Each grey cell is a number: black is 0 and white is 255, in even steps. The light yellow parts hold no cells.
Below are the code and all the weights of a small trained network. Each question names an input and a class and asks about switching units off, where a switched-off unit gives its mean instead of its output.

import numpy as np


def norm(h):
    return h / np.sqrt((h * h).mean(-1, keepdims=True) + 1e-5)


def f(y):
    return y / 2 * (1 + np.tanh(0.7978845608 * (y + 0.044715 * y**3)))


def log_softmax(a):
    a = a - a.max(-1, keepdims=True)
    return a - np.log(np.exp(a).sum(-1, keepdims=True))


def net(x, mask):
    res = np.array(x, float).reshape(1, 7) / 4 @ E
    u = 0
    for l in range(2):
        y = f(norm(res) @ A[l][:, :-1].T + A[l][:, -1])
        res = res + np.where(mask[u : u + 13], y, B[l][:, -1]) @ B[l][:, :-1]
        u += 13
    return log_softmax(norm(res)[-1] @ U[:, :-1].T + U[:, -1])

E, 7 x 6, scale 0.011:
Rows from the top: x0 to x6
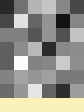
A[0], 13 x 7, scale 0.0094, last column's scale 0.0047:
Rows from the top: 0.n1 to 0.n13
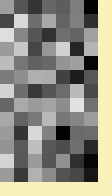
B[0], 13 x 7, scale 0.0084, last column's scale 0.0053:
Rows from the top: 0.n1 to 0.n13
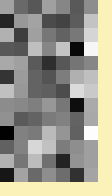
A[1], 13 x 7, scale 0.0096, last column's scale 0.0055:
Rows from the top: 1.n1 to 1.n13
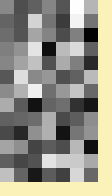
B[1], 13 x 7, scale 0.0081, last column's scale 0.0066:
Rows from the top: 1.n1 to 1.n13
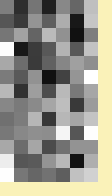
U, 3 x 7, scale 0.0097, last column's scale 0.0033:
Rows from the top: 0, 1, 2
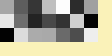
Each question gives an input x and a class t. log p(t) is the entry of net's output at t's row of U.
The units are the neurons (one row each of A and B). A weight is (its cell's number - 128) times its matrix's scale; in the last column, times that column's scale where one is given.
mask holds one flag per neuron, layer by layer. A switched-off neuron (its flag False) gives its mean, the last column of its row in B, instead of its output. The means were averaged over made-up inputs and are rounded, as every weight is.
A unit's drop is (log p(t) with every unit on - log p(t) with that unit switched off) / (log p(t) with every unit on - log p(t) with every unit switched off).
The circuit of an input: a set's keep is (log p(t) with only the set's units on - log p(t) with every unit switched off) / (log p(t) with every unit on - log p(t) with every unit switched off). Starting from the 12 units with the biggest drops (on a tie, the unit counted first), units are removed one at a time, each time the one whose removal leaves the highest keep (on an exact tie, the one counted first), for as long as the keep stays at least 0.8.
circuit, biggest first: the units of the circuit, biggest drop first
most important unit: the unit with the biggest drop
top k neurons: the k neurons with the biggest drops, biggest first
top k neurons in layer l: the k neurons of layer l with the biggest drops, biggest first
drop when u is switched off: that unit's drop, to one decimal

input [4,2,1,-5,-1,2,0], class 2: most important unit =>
0.n2
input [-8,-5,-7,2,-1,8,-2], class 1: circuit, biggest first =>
0.n12; 1.n10
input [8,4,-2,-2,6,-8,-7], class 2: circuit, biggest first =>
0.n2; 1.n4
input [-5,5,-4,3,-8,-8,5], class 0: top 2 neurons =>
1.n2; 1.n10
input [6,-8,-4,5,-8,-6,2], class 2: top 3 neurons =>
0.n13; 0.n10; 1.n4
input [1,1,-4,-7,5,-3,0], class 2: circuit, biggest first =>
0.n2; 1.n4
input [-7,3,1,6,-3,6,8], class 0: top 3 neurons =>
1.n2; 1.n4; 1.n7
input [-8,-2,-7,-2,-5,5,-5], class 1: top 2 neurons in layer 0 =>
0.n7; 0.n12
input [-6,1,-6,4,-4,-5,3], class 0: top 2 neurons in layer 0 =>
0.n10; 0.n11
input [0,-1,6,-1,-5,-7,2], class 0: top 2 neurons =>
0.n10; 1.n10
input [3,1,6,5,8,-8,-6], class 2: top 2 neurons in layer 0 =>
0.n2; 0.n8
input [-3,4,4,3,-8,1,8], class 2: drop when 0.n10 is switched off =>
0.2
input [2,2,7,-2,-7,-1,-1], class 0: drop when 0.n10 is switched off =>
0.1
